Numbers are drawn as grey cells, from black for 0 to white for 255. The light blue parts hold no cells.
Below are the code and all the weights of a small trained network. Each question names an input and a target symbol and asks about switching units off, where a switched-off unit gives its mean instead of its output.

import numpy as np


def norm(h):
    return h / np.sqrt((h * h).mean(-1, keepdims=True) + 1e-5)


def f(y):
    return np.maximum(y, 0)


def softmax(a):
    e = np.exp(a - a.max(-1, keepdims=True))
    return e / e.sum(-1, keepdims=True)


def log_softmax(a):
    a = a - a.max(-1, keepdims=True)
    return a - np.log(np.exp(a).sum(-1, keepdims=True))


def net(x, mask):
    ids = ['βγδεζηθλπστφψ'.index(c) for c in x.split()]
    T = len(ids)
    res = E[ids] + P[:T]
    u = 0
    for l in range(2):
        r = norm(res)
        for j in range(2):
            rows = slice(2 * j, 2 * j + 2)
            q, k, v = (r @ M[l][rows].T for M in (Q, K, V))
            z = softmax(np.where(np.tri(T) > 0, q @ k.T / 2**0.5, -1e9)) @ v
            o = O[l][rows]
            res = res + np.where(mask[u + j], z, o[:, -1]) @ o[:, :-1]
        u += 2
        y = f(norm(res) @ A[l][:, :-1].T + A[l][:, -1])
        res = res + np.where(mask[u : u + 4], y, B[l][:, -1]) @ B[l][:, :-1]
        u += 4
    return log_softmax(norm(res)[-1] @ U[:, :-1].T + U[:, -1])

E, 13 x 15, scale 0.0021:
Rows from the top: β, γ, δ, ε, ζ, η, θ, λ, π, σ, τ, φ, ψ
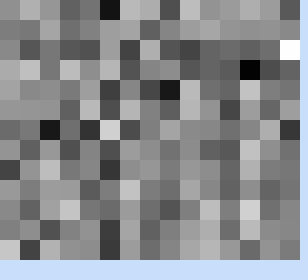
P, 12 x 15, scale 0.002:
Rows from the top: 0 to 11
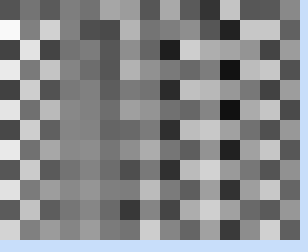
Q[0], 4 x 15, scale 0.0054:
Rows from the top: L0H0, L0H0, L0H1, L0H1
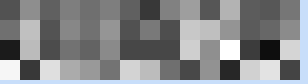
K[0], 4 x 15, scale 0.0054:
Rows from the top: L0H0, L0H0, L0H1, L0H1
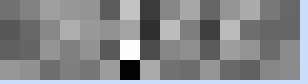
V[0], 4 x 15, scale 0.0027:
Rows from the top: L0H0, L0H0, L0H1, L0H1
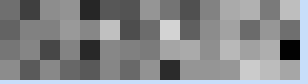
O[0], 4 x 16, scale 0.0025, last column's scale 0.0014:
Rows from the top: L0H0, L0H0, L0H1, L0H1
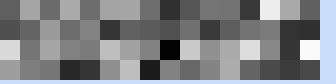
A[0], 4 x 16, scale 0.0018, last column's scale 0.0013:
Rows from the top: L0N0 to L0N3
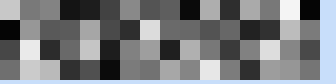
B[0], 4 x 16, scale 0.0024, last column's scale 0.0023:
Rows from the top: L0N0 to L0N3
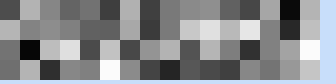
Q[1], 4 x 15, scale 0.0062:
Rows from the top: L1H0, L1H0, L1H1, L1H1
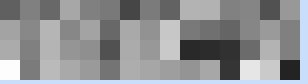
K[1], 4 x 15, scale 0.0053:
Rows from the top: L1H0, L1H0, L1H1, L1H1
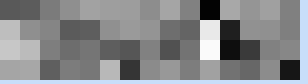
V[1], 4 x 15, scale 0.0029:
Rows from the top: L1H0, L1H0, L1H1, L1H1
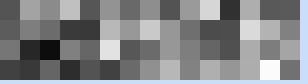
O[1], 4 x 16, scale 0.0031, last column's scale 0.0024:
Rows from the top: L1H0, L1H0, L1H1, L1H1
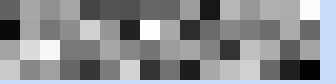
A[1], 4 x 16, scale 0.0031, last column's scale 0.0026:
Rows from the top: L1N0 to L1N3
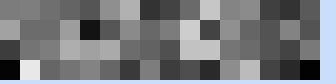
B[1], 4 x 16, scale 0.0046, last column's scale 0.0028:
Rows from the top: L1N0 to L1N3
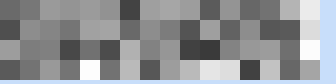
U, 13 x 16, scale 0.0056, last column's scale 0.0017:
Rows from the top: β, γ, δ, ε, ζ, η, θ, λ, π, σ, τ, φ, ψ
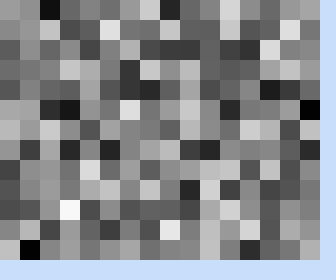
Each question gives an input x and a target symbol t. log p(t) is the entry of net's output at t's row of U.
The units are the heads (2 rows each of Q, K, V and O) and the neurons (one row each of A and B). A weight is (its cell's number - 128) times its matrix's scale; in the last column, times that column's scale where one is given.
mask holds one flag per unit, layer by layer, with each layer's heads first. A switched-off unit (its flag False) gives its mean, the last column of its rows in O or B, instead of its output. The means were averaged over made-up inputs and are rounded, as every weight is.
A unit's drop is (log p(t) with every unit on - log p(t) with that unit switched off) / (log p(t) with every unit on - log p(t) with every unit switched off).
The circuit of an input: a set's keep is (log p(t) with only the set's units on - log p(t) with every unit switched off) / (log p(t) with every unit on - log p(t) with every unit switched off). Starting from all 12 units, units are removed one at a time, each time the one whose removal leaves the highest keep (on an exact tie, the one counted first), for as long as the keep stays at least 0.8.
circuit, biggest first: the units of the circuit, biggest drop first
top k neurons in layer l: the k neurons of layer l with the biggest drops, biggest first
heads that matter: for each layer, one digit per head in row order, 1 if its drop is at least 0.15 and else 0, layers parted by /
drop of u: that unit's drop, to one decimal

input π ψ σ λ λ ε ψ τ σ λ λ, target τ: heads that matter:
00 / 01
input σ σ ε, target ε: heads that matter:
01 / 01
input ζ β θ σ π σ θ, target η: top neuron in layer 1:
(L1N2)
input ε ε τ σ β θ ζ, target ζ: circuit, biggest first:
(L0H1 L0H0)
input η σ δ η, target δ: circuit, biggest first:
(L0H1 L0H0 L0N3)
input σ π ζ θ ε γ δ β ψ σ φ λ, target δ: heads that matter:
01 / 00
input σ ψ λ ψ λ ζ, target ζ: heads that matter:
01 / 01
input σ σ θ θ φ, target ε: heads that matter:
01 / 01
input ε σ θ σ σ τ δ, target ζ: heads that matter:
00 / 10
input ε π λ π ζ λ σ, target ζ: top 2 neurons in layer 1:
(L1N1 L1N0)
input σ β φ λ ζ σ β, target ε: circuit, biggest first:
(L1H1 L0N2)
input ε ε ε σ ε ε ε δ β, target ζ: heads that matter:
11 / 10
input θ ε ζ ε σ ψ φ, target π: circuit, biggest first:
(L1N3 L0H0)
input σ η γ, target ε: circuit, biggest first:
(L0H1 L1H1)
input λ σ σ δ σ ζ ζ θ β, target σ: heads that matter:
00 / 10
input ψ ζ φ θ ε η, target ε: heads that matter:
01 / 00
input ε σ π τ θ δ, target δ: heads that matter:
10 / 00
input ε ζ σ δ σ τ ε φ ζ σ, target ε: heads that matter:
00 / 00
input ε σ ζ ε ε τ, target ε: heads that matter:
00 / 01
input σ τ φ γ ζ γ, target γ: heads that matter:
11 / 01
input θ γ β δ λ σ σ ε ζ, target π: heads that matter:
01 / 10
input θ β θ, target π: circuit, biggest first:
(L1N3)
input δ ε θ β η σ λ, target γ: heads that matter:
01 / 01
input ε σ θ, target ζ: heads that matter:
11 / 10
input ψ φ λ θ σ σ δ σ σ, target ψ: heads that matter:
00 / 10
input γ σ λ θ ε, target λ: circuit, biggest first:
(L1N2 L0H0 L1H0)
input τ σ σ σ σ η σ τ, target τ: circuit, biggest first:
(L1H1 L0H1 L1N2 L1H0)
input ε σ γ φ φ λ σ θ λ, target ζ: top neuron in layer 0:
(L0N1)
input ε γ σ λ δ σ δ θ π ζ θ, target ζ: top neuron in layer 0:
(L0N1)
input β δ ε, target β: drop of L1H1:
0.2
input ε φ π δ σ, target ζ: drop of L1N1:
0.3
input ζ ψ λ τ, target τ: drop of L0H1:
0.4
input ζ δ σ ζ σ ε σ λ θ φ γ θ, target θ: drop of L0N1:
0.0
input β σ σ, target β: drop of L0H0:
0.1
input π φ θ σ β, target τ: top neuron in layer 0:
(L0N2)
